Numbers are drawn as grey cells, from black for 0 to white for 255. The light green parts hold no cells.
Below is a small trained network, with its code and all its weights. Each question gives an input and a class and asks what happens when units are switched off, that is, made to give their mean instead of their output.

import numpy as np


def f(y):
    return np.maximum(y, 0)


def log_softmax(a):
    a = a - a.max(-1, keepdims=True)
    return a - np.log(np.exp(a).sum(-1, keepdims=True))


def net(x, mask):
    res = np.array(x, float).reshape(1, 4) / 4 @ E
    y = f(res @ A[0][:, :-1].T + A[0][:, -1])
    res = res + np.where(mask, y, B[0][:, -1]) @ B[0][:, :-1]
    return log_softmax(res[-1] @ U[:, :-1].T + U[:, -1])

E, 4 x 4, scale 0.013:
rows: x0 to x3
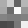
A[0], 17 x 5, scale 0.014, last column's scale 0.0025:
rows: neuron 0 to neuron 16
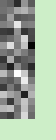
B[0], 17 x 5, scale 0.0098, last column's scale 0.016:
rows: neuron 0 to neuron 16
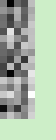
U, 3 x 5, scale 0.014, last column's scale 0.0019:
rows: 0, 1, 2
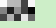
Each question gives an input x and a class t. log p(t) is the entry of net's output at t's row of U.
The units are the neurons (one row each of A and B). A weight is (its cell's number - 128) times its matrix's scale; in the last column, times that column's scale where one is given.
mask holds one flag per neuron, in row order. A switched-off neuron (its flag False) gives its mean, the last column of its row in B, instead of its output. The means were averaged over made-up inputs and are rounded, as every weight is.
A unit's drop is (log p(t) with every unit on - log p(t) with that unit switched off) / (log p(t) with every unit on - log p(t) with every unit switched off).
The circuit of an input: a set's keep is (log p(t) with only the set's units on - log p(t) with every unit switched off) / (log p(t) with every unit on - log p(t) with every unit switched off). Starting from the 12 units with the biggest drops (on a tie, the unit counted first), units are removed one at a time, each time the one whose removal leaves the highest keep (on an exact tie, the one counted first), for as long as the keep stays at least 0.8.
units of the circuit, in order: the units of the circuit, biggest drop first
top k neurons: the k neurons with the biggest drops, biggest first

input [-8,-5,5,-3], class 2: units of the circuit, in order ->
[neuron 4]
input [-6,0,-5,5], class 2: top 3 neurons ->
[neuron 9; neuron 4; neuron 13]
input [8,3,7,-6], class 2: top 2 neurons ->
[neuron 15; neuron 6]
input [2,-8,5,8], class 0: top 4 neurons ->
[neuron 11; neuron 16; neuron 5; neuron 10]
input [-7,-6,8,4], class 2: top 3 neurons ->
[neuron 4; neuron 9; neuron 10]
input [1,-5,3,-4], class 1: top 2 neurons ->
[neuron 11; neuron 8]
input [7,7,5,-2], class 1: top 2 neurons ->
[neuron 10; neuron 4]
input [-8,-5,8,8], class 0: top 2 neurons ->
[neuron 12; neuron 11]
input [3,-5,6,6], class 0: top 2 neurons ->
[neuron 11; neuron 10]
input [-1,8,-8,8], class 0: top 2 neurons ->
[neuron 11; neuron 5]
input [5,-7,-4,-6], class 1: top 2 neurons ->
[neuron 8; neuron 2]
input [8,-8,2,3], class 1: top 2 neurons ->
[neuron 0; neuron 8]
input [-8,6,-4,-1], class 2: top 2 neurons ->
[neuron 4; neuron 9]
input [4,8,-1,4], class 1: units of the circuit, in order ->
[neuron 10]
